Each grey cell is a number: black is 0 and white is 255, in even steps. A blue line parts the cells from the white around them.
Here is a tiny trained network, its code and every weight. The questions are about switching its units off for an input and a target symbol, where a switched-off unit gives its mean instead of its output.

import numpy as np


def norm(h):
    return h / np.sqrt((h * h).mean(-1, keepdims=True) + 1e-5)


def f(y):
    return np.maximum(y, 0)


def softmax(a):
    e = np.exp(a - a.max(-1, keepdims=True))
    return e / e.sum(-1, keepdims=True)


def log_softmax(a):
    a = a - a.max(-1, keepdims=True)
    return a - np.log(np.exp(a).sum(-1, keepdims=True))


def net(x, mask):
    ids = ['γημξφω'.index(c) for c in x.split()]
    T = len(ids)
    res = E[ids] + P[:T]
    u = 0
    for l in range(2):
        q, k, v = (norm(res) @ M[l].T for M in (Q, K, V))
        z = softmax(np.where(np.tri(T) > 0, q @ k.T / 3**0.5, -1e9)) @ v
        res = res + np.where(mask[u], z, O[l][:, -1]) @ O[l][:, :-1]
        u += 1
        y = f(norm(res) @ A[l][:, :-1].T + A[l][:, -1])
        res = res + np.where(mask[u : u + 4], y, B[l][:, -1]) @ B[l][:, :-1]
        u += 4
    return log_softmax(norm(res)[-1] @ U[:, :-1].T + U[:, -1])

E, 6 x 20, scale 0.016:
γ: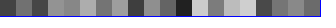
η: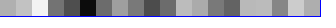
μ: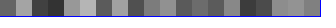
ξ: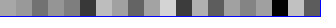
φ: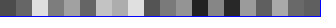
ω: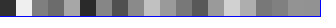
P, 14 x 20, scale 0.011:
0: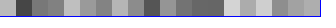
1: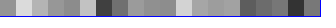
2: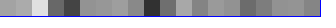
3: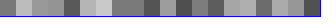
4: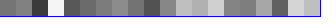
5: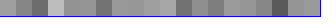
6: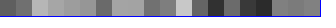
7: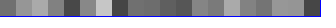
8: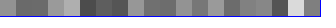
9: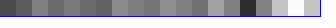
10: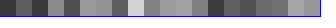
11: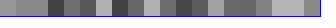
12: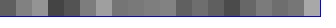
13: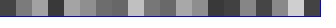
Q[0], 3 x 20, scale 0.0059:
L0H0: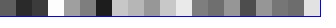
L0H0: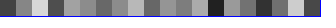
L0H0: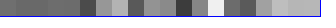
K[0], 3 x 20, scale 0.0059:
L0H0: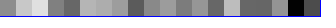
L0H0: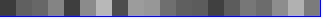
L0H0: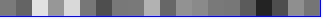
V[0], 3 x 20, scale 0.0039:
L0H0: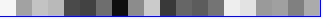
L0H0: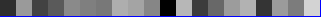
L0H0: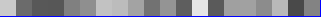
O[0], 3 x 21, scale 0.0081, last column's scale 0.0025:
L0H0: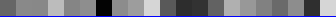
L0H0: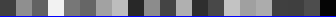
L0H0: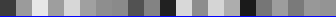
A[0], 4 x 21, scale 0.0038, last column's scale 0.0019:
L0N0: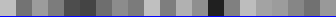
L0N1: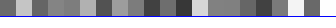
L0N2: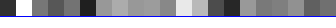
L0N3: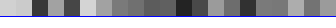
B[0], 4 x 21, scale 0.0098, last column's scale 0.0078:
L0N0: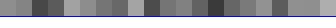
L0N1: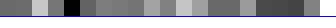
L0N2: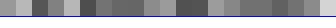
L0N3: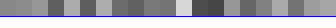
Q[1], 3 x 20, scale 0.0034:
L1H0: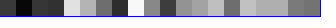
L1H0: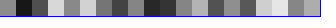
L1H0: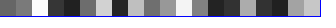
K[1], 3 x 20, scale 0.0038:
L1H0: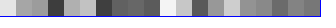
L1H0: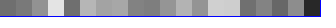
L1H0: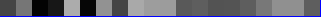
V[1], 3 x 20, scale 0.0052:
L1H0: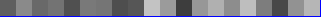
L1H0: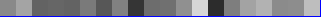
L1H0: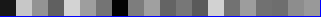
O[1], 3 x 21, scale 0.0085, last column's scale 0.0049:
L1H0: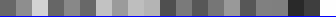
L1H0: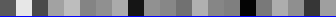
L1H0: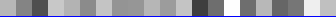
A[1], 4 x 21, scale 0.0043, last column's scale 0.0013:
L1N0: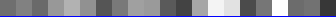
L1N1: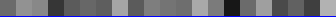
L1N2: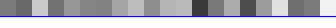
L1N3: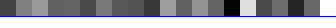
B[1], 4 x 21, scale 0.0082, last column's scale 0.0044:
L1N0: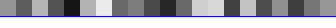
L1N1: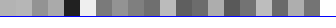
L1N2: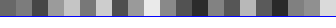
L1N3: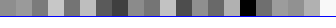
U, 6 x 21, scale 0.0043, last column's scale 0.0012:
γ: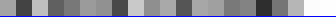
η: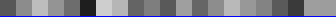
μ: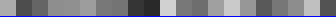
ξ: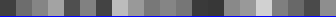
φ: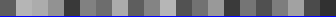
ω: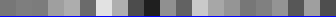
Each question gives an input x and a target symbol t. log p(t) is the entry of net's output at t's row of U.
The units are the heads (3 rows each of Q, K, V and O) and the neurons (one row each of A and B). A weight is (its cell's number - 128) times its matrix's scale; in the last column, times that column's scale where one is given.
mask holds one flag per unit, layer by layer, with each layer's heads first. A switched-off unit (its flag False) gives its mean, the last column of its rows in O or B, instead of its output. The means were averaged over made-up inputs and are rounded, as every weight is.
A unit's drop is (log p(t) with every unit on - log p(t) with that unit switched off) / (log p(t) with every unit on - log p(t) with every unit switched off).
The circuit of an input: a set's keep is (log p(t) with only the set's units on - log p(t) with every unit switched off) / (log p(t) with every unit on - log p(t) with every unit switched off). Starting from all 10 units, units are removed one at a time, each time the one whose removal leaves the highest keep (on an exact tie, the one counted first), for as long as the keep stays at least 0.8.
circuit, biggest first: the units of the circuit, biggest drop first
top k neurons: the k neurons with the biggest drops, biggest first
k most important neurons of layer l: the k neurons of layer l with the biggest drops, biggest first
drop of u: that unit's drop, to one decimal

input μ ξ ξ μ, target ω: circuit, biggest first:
(L0H0)
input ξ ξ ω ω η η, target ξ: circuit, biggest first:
(L0H0 L0N0)
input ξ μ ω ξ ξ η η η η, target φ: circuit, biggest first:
(L1H0 L1N1)
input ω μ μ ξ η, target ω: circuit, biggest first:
(L0H0 L0N1)
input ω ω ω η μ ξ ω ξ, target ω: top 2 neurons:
(L0N1 L1N2)
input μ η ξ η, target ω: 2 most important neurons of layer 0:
(L0N1 L0N2)
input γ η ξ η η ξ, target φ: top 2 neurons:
(L1N1 L0N1)
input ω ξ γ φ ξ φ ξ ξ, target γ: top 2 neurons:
(L0N1 L1N3)
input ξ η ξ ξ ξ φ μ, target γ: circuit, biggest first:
(L0H0 L1H0)
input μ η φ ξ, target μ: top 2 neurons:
(L0N1 L1N3)
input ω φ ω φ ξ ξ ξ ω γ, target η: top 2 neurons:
(L0N1 L1N1)
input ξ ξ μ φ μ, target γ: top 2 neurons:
(L0N1 L0N2)
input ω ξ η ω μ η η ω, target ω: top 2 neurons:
(L0N1 L0N0)
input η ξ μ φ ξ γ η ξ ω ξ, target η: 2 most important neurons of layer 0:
(L0N1 L0N3)
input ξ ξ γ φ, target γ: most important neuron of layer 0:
(L0N2)
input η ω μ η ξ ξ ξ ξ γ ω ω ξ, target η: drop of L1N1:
0.1
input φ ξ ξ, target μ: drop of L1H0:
1.2
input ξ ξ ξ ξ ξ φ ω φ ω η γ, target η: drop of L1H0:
0.8
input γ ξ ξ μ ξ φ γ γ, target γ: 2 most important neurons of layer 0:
(L0N1 L0N2)
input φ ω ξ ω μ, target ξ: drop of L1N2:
0.0
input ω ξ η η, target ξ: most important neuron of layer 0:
(L0N0)
